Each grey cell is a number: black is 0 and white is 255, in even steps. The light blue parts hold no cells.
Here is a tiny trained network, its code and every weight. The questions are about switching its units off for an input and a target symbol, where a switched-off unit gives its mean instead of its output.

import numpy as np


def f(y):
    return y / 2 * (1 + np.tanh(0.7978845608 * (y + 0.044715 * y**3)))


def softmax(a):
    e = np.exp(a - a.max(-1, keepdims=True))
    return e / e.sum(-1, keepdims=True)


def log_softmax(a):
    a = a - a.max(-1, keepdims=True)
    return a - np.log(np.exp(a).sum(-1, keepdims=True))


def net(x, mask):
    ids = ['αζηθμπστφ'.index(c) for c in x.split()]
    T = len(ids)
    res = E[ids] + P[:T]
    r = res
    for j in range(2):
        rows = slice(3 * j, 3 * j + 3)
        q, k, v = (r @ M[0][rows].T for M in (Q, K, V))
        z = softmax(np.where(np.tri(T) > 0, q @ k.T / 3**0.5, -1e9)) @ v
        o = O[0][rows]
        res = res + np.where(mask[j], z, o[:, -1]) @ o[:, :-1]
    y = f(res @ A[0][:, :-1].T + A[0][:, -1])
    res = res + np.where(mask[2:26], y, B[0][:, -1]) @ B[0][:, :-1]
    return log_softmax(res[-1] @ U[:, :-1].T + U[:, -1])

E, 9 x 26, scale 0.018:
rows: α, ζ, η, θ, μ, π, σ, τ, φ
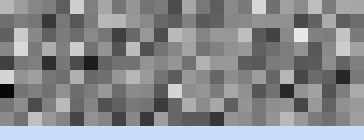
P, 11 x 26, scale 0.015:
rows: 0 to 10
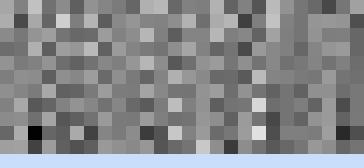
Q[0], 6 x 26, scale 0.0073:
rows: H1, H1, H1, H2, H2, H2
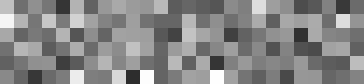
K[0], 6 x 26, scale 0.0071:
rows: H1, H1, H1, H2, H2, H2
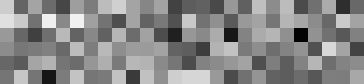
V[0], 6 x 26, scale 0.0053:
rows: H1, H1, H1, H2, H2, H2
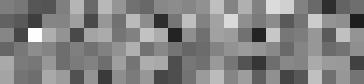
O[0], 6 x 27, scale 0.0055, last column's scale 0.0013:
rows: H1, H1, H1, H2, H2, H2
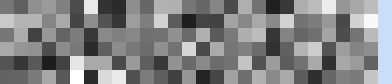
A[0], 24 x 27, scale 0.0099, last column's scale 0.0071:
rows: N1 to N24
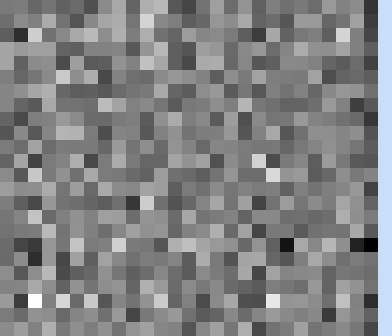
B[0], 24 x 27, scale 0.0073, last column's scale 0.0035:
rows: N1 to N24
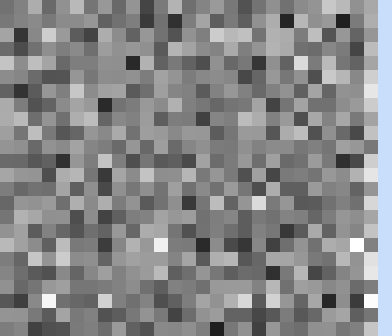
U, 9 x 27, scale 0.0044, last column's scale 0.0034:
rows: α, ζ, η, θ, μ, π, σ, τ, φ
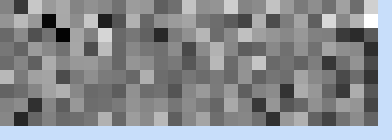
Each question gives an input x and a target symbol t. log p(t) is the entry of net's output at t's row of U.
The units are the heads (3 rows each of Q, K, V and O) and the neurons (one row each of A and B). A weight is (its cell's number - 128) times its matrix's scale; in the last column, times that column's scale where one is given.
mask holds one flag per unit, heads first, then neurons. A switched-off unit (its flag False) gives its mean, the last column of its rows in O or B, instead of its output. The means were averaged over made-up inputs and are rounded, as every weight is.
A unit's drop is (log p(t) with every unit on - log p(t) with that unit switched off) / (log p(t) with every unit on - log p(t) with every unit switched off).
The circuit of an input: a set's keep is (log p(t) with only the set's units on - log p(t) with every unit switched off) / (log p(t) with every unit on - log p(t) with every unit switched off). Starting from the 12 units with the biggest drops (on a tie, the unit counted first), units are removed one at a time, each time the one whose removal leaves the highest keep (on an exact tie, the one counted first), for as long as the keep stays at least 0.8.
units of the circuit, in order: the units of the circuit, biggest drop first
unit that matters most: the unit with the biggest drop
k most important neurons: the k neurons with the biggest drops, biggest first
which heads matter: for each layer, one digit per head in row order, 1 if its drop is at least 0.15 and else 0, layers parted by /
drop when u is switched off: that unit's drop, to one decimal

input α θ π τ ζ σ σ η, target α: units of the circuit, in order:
[H1; N22]
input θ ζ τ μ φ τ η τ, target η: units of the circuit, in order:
[N12]
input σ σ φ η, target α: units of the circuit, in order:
[H1; N3]
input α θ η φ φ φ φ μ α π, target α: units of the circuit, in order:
[H1; N22]
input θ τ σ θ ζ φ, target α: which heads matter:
01
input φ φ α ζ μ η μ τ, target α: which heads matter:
10
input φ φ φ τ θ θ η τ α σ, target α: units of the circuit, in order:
[N22; H1]
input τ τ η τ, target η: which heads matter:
11
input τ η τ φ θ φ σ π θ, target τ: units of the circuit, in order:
[N24; N17; N14]
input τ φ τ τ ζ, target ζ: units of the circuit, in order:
[N8; N22]
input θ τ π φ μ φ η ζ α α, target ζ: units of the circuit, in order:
[H1; N22]
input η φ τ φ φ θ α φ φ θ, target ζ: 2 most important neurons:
[N22; N7]
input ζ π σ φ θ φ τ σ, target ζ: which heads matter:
00
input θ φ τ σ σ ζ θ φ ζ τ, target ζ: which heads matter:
10
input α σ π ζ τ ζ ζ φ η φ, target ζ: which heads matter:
11
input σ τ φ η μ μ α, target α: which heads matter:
00
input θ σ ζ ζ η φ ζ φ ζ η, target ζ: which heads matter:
10
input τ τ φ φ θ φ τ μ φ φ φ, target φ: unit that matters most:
N20
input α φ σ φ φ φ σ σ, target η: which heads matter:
11
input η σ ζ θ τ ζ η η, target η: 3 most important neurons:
[N12; N13; N19]
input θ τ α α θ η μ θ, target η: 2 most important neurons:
[N12; N13]
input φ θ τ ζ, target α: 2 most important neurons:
[N3; N22]
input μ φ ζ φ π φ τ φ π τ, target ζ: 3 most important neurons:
[N22; N6; N7]
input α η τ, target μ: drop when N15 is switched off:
0.4
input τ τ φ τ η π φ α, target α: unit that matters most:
H1
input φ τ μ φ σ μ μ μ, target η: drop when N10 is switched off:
0.1
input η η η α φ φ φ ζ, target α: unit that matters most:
H1
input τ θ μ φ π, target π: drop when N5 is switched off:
0.8
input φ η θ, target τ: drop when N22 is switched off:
0.0
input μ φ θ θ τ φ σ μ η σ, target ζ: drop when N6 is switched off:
0.1
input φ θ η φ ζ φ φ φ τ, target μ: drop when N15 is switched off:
0.5
